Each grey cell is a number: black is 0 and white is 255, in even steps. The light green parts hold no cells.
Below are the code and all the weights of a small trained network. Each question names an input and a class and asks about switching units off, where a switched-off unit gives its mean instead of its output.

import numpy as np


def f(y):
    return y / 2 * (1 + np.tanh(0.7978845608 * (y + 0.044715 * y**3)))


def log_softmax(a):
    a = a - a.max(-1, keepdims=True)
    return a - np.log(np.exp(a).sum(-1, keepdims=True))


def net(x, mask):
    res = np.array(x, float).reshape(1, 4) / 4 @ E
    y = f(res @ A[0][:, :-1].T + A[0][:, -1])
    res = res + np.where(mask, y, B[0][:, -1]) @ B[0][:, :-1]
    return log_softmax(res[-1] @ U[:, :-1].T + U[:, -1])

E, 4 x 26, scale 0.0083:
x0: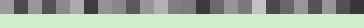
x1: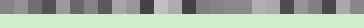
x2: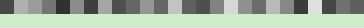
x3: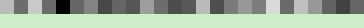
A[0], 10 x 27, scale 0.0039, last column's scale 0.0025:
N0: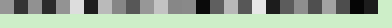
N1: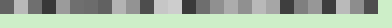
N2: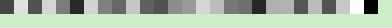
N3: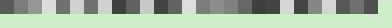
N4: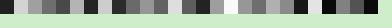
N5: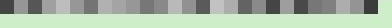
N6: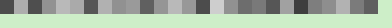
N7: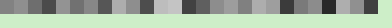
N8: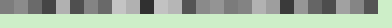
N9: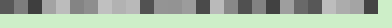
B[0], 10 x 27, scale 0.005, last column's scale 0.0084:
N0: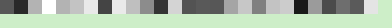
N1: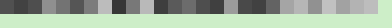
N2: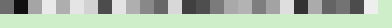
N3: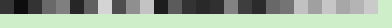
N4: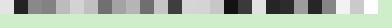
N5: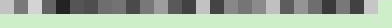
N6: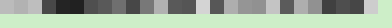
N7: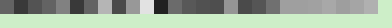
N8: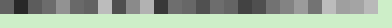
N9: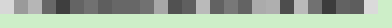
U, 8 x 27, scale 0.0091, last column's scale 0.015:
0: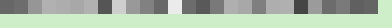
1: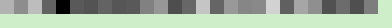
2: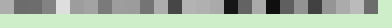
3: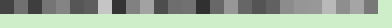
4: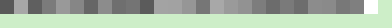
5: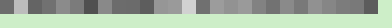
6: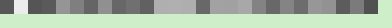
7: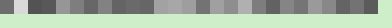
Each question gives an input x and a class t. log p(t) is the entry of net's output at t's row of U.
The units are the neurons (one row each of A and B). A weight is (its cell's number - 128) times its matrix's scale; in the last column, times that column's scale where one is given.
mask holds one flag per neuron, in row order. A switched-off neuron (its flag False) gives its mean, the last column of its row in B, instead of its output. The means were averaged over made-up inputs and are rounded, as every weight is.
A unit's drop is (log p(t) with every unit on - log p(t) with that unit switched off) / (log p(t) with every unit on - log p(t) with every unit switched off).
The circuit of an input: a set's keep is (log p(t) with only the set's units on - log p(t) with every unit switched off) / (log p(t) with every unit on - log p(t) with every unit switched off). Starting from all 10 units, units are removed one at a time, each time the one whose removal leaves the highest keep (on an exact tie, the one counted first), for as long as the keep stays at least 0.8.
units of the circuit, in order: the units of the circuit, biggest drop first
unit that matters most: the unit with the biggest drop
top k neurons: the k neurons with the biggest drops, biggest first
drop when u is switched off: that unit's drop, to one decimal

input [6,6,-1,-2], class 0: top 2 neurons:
[N0, N3]
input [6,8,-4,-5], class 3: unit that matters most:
N8
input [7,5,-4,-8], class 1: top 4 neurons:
[N9, N6, N5, N2]
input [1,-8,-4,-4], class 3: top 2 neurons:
[N3, N4]
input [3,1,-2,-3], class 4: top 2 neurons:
[N4, N2]
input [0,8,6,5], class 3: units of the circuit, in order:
[N1, N7]
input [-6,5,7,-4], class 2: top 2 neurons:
[N4, N0]
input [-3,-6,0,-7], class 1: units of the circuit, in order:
[N6, N5]
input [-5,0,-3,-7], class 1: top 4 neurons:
[N9, N6, N5, N0]
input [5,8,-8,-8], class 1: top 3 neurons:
[N9, N6, N5]
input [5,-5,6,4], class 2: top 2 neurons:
[N4, N2]
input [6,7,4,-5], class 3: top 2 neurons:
[N1, N7]
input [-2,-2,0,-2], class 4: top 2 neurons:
[N0, N4]
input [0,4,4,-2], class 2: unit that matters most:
N4
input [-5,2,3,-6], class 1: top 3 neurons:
[N6, N5, N0]
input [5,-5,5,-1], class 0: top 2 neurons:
[N0, N1]
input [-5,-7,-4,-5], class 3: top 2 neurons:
[N3, N4]
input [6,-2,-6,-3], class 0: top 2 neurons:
[N0, N4]
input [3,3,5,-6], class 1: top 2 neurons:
[N6, N5]
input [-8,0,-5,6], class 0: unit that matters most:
N2
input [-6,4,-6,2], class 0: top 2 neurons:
[N4, N2]
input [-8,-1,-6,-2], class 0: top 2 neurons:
[N2, N4]
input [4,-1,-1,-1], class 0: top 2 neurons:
[N0, N4]
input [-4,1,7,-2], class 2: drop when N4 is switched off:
1.2
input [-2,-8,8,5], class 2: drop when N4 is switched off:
0.9
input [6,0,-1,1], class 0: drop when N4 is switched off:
0.0
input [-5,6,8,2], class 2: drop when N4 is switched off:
1.0
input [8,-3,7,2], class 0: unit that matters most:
N0
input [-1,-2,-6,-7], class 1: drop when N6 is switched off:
0.1
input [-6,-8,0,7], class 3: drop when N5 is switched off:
0.1
